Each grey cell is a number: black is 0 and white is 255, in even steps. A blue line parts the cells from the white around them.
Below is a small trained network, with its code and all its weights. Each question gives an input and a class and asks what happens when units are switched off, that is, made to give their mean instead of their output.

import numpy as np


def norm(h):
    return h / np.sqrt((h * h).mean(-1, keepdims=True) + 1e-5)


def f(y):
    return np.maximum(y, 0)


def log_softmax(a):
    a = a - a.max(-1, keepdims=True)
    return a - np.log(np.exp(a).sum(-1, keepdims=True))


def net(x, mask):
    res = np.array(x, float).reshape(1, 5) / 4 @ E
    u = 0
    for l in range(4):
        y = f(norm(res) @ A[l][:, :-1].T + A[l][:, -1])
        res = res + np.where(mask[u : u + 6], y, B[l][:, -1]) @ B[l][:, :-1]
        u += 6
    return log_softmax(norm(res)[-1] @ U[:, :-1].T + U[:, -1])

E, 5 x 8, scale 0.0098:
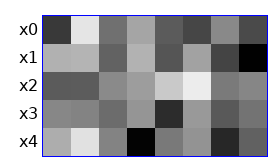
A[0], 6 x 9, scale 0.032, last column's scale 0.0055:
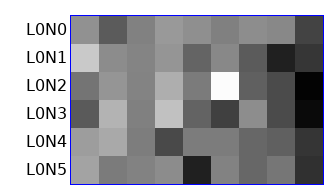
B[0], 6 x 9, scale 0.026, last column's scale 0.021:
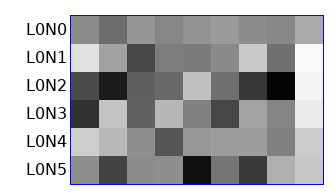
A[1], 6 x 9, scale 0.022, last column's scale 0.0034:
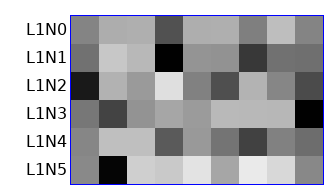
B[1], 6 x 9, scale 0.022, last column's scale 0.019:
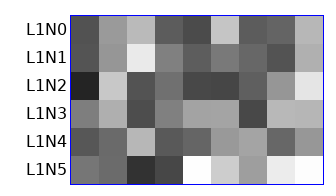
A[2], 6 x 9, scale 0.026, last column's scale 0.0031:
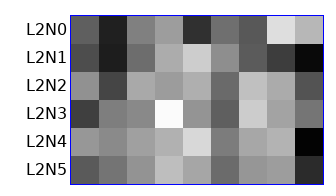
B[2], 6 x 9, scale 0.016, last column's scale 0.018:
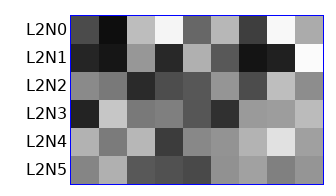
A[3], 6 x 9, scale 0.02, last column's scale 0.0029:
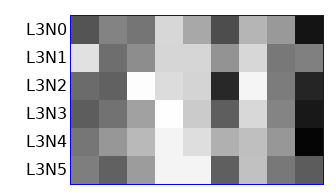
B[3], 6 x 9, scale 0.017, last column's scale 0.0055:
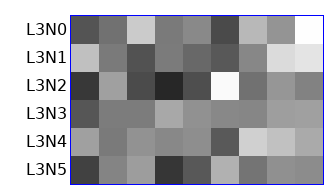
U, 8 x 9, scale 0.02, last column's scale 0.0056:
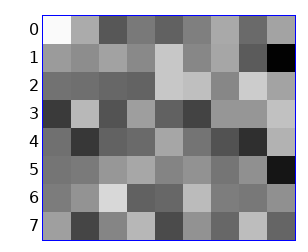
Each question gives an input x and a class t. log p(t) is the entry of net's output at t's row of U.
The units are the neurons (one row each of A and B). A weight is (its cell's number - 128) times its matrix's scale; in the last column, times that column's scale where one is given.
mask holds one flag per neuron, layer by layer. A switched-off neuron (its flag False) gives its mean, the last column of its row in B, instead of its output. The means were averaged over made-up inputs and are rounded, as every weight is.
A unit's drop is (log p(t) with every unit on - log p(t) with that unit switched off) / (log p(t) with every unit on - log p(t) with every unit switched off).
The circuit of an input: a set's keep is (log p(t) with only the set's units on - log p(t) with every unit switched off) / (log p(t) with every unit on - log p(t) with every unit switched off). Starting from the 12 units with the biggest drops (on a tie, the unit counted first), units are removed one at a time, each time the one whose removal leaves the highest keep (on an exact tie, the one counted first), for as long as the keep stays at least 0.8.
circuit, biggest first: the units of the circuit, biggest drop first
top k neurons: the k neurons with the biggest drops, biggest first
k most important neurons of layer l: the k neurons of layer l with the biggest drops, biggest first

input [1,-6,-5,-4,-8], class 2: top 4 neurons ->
[L1N5, L0N3, L0N2, L0N0]
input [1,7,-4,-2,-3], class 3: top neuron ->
[L0N3]
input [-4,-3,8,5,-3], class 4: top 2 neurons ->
[L0N2, L2N1]
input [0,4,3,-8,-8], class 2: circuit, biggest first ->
[L0N0, L0N2]
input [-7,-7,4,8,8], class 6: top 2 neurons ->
[L0N2, L0N1]
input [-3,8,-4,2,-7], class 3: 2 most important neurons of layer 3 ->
[L3N0, L3N3]
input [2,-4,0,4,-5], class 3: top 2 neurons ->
[L1N2, L0N2]
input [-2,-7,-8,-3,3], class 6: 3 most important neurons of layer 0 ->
[L0N1, L0N3, L0N2]
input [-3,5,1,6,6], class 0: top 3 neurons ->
[L0N1, L0N4, L2N1]
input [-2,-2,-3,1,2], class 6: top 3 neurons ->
[L0N1, L0N4, L0N2]
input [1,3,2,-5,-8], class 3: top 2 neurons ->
[L1N2, L0N3]
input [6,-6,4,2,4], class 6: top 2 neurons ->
[L0N3, L0N1]
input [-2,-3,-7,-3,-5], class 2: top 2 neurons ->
[L0N3, L0N2]
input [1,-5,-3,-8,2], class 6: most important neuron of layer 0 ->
[L0N3]
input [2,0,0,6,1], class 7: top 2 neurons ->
[L0N5, L2N0]
